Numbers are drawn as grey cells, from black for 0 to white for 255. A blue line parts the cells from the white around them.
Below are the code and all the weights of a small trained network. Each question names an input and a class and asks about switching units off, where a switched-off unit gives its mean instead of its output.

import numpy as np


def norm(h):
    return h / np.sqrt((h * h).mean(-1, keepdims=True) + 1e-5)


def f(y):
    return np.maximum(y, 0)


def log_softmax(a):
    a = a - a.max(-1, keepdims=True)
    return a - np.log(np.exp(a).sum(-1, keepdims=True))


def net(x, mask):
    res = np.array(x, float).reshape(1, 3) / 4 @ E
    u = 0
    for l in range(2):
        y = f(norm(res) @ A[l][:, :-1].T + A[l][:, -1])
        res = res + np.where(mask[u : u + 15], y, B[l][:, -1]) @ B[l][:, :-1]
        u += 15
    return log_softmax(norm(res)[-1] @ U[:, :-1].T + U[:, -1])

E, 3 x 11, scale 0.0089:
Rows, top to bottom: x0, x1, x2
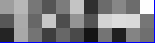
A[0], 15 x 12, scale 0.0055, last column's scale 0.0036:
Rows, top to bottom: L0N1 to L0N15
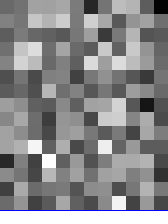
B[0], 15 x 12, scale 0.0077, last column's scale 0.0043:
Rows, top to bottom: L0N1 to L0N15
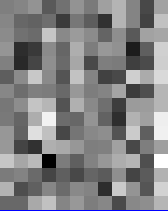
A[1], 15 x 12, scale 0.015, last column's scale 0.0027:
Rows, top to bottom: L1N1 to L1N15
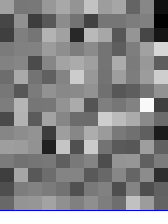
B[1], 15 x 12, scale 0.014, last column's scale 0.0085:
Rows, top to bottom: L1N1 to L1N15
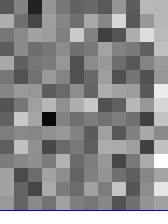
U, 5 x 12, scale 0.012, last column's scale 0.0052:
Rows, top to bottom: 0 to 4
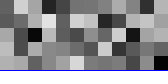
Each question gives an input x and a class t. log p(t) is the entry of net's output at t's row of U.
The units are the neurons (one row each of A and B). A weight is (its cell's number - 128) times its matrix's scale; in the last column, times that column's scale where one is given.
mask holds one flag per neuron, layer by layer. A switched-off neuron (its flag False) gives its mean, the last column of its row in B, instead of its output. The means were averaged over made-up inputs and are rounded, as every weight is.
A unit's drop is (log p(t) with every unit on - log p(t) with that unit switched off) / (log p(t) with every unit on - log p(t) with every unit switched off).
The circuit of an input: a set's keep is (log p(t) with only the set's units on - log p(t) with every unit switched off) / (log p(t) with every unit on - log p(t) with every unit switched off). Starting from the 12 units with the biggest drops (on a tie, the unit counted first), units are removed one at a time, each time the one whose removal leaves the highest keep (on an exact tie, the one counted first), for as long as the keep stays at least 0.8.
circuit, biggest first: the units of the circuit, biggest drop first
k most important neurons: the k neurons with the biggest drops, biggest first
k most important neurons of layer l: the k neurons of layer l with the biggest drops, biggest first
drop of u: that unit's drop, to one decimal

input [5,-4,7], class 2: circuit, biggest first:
[L1N2]
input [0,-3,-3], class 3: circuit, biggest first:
[L1N8 L1N14]
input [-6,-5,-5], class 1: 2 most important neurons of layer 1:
[L1N3 L1N9]
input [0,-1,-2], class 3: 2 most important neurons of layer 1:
[L1N8 L1N12]
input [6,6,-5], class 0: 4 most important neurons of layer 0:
[L0N12 L0N6 L0N13 L0N8]
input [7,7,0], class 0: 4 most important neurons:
[L1N9 L0N12 L0N6 L1N3]
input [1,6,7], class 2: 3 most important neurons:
[L1N2 L0N4 L0N10]
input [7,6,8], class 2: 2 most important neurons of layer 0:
[L0N4 L0N6]
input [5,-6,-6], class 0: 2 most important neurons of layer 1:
[L1N11 L1N14]
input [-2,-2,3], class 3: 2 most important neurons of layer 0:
[L0N6 L0N3]
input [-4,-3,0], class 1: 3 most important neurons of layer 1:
[L1N3 L1N9 L1N11]
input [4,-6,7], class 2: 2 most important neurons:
[L1N2 L1N14]
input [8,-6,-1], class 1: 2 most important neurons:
[L1N8 L0N12]
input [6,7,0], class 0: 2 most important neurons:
[L1N9 L0N12]
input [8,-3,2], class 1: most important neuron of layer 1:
[L1N8]
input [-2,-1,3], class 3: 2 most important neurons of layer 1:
[L1N12 L1N9]
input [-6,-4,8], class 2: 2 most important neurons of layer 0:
[L0N10 L0N9]
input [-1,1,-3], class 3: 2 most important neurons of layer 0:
[L0N2 L0N8]
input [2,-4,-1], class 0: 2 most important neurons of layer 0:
[L0N9 L0N6]
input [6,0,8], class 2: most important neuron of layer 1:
[L1N2]
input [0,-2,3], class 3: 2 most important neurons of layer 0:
[L0N14 L0N6]
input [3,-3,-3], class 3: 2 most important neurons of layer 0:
[L0N10 L0N12]
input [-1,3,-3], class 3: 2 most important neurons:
[L0N5 L1N14]
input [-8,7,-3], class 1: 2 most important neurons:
[L1N3 L0N8]
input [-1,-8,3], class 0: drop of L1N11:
0.2
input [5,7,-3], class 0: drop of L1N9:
0.1
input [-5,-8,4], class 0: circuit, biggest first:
[L1N11]
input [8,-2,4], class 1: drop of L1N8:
0.1
